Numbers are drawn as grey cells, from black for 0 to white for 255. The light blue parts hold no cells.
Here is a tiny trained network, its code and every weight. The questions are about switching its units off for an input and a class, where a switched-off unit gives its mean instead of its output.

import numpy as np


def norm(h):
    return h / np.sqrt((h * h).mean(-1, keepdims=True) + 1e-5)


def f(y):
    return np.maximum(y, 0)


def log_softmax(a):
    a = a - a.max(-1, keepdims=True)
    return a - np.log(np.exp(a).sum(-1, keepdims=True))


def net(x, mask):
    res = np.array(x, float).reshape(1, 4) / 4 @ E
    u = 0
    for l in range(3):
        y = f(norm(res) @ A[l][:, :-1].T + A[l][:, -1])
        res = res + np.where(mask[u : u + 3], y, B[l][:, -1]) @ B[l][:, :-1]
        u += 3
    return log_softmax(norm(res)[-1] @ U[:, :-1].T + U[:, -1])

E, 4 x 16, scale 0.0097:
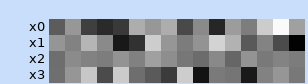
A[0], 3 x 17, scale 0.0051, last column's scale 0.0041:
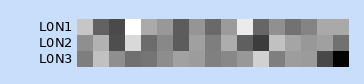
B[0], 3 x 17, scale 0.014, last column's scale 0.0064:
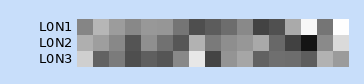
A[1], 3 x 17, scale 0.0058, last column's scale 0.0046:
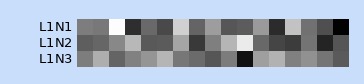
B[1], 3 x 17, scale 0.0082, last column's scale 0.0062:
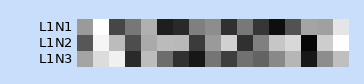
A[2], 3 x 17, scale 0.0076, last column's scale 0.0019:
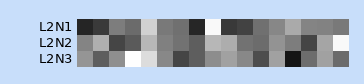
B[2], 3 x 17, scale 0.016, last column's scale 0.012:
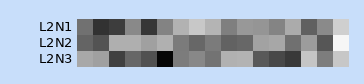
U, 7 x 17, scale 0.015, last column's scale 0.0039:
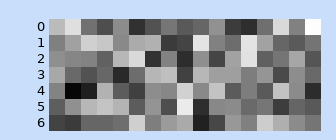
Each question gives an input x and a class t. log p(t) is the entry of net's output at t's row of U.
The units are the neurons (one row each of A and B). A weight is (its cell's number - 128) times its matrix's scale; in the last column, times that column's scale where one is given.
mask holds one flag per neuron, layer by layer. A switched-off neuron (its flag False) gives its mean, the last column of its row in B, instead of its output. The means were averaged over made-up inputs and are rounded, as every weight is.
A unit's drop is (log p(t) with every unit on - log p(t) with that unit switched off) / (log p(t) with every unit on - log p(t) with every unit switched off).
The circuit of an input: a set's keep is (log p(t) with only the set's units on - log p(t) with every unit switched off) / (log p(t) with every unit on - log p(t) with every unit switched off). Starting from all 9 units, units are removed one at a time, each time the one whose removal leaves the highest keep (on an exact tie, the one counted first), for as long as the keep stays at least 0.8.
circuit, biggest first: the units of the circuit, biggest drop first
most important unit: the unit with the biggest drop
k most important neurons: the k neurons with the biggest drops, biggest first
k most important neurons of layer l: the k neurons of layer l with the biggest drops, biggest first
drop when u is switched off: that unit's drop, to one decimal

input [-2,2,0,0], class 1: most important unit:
L1N2
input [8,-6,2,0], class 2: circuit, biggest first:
(L0N2; L0N1)
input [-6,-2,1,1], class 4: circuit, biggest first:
(L2N1; L0N2)
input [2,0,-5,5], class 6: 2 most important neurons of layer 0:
(L0N3; L0N2)
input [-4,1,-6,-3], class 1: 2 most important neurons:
(L1N2; L1N1)
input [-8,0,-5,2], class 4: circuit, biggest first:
(L2N3; L2N1; L0N2)
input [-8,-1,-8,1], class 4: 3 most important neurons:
(L2N3; L2N1; L0N2)
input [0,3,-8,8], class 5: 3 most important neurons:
(L2N3; L1N1; L0N1)
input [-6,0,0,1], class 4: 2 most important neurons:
(L2N3; L2N1)
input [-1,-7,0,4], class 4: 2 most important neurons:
(L2N1; L2N3)
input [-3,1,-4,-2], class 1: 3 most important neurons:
(L1N2; L1N1; L2N3)
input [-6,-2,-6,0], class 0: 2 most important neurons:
(L0N1; L2N3)
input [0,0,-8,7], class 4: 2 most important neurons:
(L2N1; L1N2)
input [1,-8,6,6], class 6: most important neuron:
(L1N3)
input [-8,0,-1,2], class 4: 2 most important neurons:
(L2N3; L2N1)
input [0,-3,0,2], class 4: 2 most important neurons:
(L1N2; L2N1)
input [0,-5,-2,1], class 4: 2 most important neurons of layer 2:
(L2N3; L2N1)
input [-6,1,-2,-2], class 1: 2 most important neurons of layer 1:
(L1N2; L1N1)
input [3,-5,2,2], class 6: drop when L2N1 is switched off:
0.2
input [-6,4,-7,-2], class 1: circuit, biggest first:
(L1N2)
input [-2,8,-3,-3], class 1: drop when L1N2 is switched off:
0.8
